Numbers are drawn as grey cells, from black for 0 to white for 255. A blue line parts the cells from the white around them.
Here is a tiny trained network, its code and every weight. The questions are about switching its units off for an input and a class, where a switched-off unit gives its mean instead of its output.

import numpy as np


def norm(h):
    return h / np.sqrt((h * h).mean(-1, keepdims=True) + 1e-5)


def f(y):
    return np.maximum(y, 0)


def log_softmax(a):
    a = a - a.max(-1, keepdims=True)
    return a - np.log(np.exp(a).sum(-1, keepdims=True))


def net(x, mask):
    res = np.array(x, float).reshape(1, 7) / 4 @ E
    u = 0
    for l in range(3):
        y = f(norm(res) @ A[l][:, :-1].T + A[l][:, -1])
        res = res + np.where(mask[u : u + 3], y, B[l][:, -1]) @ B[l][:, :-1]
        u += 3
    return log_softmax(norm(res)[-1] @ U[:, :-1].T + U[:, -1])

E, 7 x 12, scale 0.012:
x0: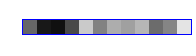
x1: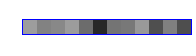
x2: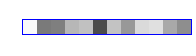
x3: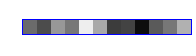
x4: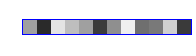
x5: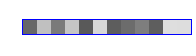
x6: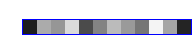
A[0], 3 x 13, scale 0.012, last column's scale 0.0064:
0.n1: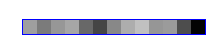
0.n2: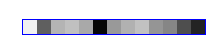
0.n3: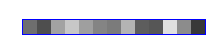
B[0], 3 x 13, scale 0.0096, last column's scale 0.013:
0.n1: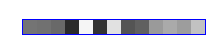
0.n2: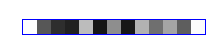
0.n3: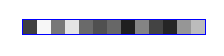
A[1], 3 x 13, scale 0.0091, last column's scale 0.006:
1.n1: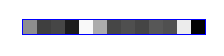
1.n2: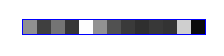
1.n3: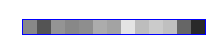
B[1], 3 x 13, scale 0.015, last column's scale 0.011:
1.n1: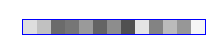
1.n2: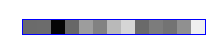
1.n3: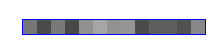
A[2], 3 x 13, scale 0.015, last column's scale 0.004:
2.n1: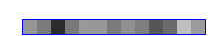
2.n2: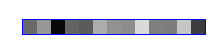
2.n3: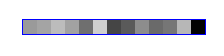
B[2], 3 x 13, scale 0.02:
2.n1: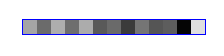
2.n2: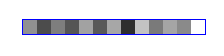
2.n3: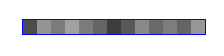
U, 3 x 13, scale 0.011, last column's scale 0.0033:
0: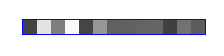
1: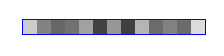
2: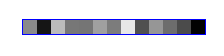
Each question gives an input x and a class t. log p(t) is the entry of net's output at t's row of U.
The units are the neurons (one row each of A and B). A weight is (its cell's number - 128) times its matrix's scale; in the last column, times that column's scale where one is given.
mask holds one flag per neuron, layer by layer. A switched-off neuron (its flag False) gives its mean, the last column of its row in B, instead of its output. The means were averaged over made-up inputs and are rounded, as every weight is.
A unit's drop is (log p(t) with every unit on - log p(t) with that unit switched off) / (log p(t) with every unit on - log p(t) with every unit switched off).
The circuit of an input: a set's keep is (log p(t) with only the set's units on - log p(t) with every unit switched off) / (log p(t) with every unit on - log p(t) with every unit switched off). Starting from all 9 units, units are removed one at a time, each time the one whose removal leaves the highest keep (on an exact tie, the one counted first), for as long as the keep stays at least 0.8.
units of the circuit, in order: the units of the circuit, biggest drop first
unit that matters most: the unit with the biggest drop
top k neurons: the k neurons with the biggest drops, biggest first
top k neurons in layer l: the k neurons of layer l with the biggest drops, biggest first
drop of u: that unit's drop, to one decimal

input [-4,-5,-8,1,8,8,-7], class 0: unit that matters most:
0.n2
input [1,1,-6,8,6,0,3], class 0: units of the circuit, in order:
[0.n3 0.n2 2.n2]
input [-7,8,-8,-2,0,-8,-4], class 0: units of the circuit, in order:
[2.n2 0.n2 1.n1]
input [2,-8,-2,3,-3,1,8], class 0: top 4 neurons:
[0.n2 1.n2 1.n1 0.n1]
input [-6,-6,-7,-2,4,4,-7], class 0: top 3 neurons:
[0.n2 0.n1 2.n2]
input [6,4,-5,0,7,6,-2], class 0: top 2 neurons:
[0.n3 0.n2]
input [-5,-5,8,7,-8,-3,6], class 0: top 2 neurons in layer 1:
[1.n2 1.n1]
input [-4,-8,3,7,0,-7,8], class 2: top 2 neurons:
[2.n2 0.n3]
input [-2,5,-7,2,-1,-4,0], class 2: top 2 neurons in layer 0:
[0.n2 0.n1]
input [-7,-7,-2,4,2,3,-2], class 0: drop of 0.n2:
0.9
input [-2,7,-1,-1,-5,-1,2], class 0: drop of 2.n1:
0.3
